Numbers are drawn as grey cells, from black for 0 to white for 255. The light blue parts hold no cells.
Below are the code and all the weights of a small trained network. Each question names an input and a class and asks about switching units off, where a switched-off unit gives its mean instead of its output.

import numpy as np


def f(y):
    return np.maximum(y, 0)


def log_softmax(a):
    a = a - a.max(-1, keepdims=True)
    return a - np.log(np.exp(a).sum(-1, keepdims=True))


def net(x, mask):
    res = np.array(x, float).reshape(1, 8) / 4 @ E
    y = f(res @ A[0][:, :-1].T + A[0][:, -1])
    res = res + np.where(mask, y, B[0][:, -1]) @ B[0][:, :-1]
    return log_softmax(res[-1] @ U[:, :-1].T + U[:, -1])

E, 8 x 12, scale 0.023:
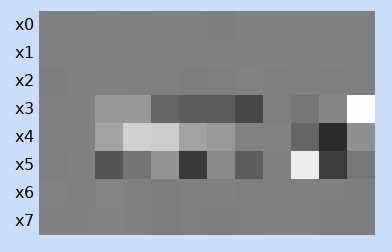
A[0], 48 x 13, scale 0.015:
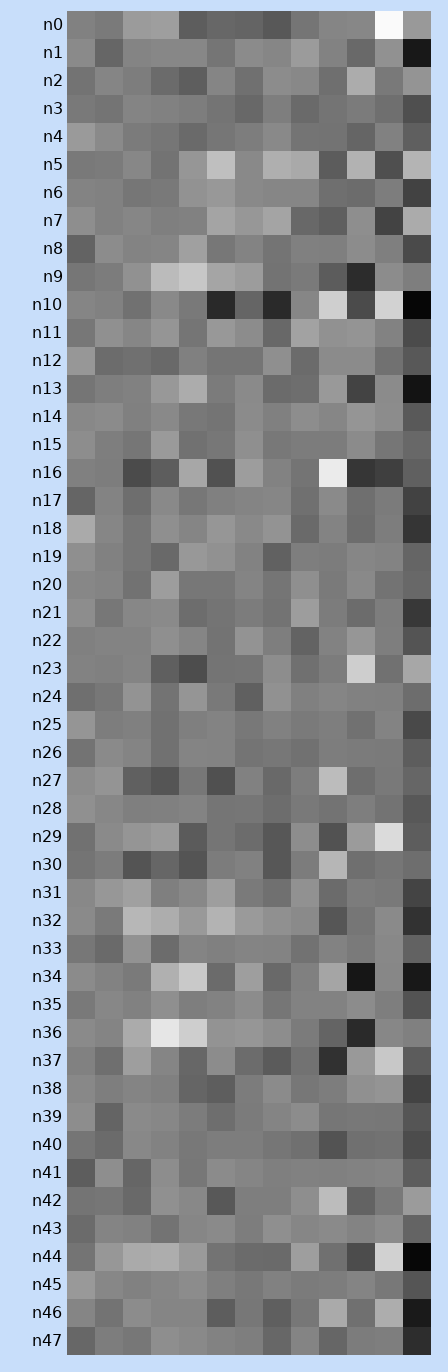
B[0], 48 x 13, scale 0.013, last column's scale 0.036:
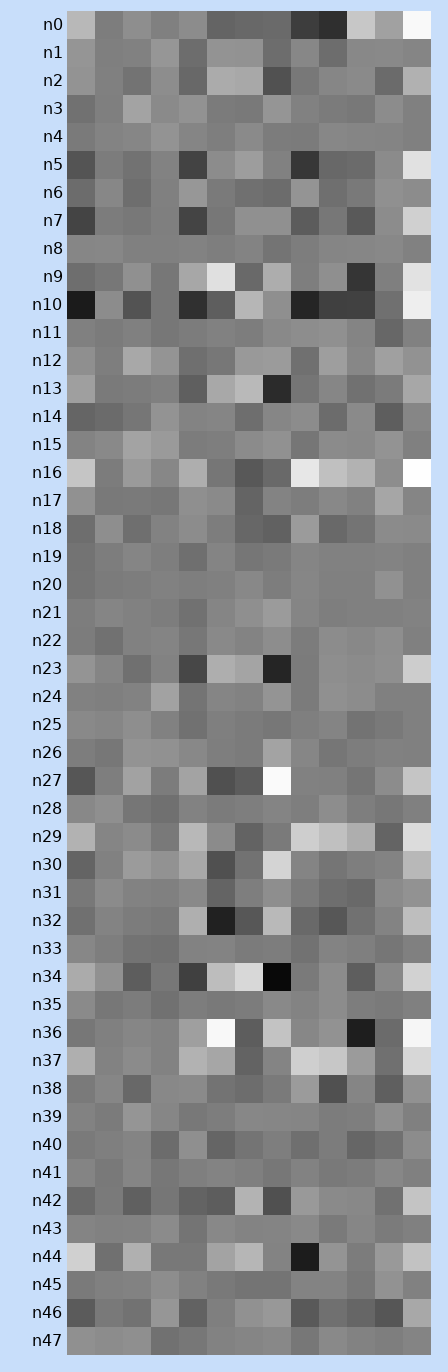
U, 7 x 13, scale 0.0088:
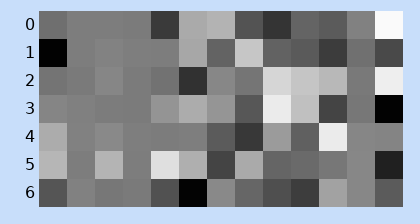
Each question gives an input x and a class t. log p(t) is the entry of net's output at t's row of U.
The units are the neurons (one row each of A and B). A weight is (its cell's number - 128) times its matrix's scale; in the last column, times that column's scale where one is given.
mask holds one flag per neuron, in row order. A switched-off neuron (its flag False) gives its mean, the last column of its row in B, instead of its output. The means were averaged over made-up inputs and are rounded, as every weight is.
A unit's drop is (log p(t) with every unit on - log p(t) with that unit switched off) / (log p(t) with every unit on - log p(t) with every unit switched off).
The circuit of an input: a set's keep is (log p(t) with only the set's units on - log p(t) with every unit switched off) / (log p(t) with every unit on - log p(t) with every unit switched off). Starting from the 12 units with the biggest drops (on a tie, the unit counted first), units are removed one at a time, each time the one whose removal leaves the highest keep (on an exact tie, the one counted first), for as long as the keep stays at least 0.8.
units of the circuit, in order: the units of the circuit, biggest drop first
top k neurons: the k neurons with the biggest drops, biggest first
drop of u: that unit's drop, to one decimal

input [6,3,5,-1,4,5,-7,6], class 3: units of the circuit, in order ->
n16
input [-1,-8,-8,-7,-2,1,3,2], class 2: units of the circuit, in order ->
n16; n36
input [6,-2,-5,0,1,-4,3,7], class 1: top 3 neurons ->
n16; n34; n0
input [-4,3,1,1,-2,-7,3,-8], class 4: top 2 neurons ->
n10; n37
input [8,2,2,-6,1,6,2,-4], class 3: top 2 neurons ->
n34; n0
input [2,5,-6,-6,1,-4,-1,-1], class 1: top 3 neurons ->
n34; n0; n44
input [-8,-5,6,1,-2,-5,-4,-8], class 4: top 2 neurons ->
n10; n36
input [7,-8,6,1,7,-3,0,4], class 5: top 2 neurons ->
n10; n44
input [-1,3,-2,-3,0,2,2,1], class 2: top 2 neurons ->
n36; n9
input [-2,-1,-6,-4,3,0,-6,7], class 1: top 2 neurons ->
n29; n37
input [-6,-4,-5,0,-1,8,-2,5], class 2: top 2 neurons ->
n16; n0
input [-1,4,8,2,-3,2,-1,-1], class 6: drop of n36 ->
0.3
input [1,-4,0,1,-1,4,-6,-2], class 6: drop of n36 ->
0.4
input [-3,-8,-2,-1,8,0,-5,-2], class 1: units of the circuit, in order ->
n36
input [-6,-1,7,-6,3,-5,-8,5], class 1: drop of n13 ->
0.0
